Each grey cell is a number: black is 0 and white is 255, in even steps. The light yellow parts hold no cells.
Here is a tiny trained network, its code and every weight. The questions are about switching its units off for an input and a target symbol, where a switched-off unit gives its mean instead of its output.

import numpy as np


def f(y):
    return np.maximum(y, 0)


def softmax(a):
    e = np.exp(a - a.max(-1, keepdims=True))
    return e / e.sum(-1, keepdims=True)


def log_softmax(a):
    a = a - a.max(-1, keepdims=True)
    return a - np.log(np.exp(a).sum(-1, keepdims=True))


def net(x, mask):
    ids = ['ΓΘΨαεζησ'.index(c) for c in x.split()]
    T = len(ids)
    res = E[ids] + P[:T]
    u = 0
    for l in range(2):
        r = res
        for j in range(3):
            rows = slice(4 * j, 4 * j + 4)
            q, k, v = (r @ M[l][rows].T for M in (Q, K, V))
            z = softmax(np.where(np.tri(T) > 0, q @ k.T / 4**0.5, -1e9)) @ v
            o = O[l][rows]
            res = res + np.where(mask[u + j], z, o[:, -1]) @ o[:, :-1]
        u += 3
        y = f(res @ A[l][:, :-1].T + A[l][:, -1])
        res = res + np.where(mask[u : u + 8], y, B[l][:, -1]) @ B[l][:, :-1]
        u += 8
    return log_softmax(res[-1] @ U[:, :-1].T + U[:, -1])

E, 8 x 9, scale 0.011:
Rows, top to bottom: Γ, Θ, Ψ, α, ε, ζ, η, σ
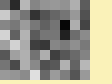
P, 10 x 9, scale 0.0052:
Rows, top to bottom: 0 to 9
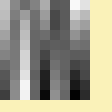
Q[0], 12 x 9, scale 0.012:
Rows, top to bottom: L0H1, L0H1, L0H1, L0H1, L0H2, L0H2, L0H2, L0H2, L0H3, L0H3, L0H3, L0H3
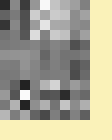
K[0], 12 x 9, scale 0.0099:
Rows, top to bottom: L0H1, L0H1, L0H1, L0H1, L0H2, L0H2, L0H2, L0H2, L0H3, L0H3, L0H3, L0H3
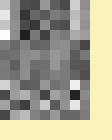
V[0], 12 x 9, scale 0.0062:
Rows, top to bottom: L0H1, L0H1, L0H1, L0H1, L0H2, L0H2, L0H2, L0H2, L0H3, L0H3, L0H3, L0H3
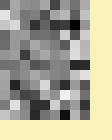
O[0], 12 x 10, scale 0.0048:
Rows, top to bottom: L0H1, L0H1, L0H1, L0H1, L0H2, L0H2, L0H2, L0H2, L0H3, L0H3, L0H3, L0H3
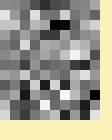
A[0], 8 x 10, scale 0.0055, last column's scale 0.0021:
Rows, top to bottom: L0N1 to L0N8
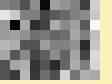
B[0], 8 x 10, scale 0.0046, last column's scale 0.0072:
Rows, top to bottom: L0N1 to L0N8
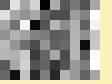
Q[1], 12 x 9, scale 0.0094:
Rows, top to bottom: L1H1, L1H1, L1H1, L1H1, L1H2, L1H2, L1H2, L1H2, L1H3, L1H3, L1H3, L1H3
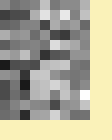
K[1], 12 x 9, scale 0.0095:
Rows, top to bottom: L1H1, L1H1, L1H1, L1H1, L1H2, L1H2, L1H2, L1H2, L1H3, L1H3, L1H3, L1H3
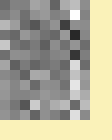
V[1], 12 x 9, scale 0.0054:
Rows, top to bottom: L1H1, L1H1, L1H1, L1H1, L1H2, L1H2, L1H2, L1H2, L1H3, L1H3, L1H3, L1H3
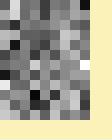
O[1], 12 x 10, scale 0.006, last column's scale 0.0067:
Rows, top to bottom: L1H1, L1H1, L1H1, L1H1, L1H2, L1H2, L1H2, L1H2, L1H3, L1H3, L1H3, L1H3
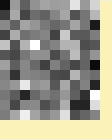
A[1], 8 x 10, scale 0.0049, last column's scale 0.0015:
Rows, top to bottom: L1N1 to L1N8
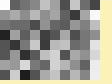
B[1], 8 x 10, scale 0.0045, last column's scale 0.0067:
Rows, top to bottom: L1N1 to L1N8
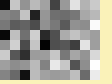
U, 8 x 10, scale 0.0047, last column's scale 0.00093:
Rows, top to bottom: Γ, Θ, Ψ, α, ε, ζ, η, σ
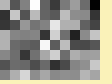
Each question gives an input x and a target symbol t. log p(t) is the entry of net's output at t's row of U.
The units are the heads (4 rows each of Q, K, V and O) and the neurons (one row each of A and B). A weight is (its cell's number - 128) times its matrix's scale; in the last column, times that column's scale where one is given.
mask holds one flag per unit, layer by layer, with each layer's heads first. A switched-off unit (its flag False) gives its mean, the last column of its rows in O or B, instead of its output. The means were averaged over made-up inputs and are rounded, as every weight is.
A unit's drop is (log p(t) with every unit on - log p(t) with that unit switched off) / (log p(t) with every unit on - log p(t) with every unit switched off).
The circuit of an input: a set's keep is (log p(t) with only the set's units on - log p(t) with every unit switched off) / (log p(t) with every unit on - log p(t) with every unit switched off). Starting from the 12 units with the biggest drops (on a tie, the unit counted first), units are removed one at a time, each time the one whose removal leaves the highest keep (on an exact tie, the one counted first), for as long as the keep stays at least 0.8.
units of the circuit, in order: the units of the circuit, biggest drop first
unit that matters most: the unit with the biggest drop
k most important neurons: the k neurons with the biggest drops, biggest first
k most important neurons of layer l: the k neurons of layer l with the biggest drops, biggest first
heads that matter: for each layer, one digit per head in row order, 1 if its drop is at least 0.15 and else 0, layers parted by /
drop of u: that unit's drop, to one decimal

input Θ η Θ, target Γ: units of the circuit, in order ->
[L1H2; L0H1; L0N8; L0N2]
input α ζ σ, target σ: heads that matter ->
000 / 001
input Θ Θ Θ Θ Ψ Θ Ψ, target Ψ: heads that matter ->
001 / 101
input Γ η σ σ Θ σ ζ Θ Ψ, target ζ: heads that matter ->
011 / 101
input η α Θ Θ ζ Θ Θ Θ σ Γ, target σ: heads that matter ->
001 / 001
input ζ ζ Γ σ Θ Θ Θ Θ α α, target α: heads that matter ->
011 / 011
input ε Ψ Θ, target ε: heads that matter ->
001 / 001
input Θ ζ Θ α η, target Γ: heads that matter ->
100 / 110
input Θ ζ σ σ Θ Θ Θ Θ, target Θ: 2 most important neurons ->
[L1N4; L0N1]
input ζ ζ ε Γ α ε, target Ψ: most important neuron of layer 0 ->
[L0N3]
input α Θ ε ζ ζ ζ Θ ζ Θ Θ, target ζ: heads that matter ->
100 / 111
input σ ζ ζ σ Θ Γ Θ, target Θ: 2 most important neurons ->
[L0N1; L1N5]
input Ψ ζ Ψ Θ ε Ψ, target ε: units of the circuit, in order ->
[L0H3; L1H3]
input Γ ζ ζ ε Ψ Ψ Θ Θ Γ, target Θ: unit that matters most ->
L1H1
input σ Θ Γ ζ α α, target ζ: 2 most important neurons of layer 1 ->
[L1N6; L1N8]
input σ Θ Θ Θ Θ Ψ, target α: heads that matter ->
001 / 011
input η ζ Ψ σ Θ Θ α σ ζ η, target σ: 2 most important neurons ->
[L0N3; L0N7]
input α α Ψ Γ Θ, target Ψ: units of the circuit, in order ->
[L0H1; L0N3; L1H2]
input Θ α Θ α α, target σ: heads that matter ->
100 / 001
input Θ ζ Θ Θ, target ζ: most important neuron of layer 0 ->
[L0N6]
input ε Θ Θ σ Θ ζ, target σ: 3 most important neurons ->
[L0N7; L0N6; L0N5]
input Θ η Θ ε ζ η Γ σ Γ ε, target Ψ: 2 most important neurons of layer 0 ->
[L0N2; L0N1]
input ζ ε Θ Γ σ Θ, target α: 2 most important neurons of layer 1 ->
[L1N7; L1N1]
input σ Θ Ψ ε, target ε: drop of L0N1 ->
0.1
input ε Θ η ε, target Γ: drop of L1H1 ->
0.2
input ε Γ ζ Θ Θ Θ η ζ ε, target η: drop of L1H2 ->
0.1
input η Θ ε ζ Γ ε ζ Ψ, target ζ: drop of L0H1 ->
0.1
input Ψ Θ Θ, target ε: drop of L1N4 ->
-0.1
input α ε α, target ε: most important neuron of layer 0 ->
[L0N5]
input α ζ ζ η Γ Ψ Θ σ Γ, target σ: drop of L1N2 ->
0.0
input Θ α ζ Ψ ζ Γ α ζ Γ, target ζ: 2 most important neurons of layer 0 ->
[L0N7; L0N6]
